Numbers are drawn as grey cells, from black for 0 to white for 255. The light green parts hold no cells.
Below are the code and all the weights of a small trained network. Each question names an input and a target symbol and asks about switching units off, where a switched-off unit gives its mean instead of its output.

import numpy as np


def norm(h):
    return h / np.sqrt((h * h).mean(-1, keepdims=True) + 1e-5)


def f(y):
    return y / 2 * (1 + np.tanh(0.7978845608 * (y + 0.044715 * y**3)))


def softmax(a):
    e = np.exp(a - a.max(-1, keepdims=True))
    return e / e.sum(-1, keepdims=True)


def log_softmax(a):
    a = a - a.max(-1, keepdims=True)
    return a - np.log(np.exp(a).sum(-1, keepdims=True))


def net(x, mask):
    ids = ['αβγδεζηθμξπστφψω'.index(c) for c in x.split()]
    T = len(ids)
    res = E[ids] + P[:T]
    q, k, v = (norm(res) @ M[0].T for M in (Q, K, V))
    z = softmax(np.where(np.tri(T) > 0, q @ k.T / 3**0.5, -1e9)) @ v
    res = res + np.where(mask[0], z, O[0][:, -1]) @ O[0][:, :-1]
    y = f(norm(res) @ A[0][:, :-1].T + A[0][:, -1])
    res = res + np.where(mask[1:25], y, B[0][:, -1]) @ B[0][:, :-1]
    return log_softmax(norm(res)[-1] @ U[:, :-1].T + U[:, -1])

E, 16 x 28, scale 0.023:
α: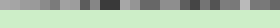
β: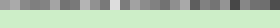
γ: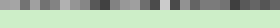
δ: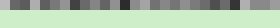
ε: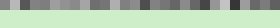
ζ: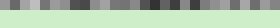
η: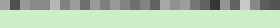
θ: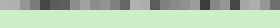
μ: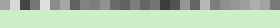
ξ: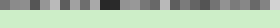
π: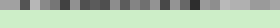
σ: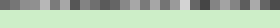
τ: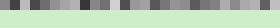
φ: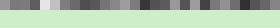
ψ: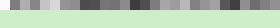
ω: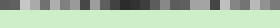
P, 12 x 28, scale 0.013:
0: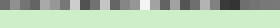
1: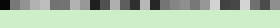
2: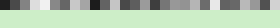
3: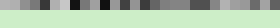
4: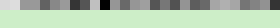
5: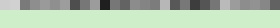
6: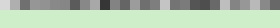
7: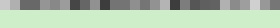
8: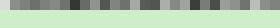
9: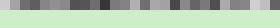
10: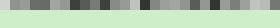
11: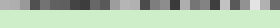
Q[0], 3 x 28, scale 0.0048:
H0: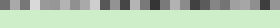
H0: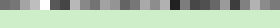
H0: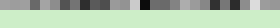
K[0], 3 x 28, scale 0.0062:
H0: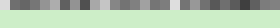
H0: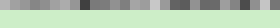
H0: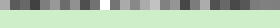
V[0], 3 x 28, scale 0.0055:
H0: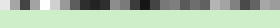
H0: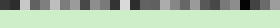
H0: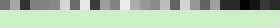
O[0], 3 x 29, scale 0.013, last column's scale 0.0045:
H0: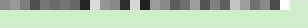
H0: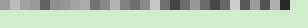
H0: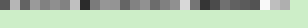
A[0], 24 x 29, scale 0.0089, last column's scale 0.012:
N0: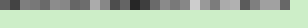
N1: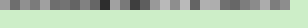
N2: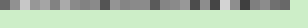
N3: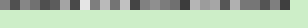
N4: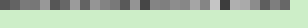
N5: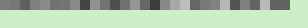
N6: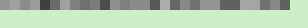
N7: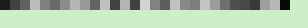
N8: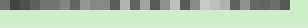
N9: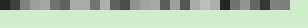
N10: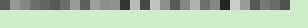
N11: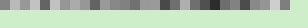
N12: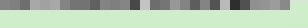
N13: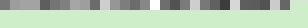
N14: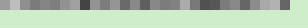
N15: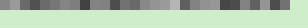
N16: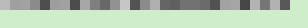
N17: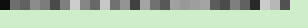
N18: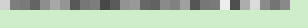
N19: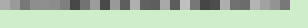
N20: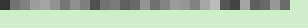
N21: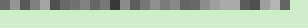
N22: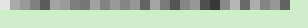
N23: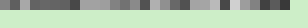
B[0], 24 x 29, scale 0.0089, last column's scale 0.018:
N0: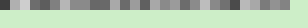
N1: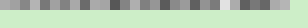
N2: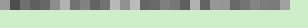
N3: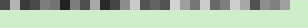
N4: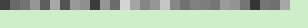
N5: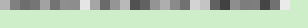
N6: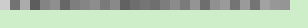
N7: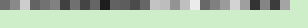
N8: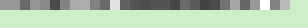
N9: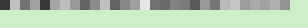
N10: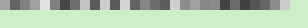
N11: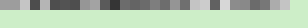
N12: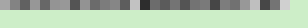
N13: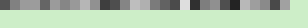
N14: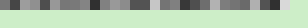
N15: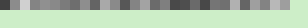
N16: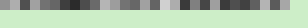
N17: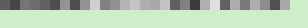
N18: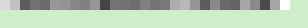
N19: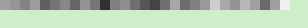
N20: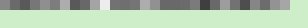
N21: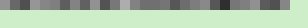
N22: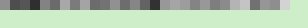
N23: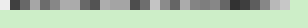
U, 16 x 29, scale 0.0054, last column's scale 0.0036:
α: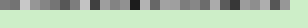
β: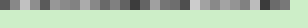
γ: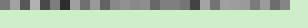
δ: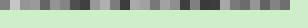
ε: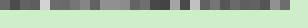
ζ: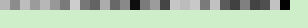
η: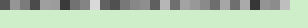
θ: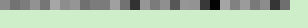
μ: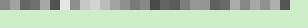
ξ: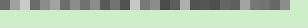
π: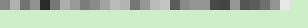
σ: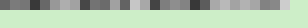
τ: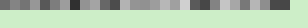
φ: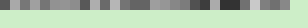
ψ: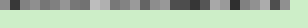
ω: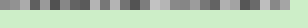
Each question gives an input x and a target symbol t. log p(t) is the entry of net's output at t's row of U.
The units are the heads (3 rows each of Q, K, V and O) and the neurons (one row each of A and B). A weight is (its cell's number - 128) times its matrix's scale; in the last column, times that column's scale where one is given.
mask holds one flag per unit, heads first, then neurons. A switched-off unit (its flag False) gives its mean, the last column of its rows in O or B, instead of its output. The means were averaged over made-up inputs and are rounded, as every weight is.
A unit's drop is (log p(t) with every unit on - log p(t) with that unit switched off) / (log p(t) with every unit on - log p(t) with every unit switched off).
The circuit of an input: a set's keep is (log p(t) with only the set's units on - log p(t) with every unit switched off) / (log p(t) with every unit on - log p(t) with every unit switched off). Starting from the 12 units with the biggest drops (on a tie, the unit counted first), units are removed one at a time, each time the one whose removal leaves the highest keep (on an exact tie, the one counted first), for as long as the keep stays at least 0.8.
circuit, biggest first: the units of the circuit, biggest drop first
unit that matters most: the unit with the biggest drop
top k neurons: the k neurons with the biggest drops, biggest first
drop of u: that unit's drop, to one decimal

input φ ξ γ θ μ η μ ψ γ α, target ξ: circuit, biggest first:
[H0 N13]
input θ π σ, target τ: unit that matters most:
N7
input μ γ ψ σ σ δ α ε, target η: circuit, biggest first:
[H0 N14]
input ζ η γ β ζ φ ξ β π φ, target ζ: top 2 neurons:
[N23 N12]
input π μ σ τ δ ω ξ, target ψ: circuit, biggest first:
[H0 N23]
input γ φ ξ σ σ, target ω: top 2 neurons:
[N11 N18]
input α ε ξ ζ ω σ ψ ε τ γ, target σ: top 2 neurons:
[N5 N22]
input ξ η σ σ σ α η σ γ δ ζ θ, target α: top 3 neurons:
[N16 N13 N12]
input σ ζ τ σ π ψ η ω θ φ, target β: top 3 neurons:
[N14 N11 N19]
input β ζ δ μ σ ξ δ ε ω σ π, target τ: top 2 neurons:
[N17 N7]
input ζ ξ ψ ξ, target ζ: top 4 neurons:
[N10 N23 N12 N17]
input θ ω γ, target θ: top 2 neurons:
[N7 N8]
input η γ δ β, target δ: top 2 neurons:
[N16 N5]
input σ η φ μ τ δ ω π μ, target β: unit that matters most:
N14
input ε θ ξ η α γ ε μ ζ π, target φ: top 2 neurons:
[N14 N22]
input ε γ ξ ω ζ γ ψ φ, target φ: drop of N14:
0.3
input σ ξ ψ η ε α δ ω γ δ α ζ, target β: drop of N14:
0.4
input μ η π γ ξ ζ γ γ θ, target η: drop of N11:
-0.1
